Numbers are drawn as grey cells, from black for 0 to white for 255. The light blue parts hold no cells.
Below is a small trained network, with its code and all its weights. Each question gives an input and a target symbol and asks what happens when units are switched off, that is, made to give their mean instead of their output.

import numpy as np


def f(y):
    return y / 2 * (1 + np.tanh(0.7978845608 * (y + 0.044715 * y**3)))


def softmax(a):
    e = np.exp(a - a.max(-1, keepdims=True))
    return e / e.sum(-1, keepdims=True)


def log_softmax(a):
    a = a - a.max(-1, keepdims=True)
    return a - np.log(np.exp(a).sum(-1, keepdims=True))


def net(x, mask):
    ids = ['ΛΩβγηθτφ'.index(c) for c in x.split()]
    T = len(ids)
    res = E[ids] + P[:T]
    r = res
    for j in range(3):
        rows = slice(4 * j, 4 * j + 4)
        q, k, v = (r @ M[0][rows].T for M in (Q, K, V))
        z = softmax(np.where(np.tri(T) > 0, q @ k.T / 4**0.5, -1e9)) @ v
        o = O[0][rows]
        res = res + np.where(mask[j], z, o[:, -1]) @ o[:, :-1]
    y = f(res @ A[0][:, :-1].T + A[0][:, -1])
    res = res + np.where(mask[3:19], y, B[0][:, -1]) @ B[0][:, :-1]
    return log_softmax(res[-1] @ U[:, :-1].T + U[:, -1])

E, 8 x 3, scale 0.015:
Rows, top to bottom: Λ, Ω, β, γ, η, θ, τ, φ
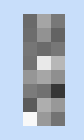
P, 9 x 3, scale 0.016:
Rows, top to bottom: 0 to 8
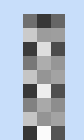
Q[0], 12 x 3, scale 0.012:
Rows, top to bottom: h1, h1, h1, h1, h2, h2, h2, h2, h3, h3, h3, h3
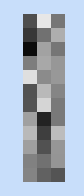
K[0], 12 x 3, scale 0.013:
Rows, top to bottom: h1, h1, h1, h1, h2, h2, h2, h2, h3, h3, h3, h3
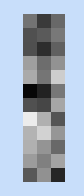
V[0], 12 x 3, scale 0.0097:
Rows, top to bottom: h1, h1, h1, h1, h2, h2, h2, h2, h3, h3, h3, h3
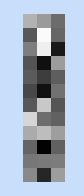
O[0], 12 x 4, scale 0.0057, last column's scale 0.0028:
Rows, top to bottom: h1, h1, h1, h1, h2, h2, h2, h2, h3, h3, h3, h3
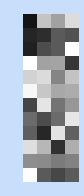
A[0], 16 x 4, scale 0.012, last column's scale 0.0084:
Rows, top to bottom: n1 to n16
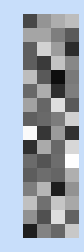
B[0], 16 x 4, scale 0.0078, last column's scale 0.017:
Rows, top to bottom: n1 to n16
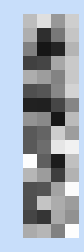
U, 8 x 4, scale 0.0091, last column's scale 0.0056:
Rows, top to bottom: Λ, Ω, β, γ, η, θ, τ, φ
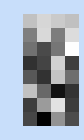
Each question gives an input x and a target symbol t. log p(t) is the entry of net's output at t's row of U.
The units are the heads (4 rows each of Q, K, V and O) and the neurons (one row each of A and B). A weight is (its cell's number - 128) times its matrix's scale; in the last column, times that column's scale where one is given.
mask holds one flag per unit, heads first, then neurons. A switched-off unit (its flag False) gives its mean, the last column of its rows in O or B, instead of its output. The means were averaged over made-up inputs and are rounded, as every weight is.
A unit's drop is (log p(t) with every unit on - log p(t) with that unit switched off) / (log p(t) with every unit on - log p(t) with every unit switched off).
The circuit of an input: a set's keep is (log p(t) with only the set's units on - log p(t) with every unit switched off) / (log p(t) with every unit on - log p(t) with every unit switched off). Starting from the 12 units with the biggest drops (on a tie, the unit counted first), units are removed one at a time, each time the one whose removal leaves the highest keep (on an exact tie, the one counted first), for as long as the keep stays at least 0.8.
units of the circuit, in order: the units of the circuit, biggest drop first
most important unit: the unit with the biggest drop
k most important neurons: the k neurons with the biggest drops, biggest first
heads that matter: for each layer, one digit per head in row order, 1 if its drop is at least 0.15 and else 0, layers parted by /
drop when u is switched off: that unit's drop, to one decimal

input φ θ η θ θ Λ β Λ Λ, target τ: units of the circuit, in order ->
[n10, h2]
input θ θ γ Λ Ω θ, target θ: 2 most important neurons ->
[n10, n2]
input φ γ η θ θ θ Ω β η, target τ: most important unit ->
n10
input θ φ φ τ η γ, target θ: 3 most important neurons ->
[n3, n10, n2]
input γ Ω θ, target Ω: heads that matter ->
101
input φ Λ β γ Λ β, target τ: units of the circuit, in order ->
[n10, h2]
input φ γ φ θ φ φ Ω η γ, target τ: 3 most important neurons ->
[n10, n11, n1]
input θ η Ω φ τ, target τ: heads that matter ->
001
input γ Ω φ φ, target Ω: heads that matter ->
110
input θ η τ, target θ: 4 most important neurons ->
[n10, n3, n2, n4]
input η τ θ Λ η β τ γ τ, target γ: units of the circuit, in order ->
[n3, n10]
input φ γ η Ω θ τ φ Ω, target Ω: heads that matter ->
111
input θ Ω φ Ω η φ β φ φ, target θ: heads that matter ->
011
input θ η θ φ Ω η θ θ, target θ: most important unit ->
n11
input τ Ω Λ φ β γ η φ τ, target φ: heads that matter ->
101
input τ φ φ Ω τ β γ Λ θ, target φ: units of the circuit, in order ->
[n13, n6]
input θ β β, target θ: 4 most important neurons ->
[n10, n2, n1, n4]
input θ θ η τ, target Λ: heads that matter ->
110
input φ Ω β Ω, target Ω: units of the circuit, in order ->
[n4, h2]
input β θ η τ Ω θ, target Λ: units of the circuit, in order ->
[h1]
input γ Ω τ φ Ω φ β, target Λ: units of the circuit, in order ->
[n1, h3, n13, n6]
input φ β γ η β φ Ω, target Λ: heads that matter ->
001
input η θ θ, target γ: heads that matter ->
010
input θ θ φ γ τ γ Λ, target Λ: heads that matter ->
110
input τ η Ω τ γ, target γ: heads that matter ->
001
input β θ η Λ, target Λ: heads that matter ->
101
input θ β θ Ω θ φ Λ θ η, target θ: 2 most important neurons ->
[n3, n10]
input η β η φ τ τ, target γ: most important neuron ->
[n11]
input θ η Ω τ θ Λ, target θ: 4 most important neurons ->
[n10, n3, n2, n4]
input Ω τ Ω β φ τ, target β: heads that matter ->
111
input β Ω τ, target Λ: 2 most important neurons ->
[n14, n11]
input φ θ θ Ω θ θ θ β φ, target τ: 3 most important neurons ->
[n10, n11, n2]
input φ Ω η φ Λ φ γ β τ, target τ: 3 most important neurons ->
[n10, n1, n11]
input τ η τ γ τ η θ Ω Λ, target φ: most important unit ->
n3
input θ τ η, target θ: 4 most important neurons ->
[n10, n2, n3, n1]
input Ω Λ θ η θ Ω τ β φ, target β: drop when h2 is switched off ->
0.4
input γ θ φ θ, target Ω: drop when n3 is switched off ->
0.2
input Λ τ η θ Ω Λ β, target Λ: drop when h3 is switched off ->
0.3
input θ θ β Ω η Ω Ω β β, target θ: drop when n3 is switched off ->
0.2
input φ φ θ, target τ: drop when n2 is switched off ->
0.1
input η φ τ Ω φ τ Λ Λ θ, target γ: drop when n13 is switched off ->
0.2
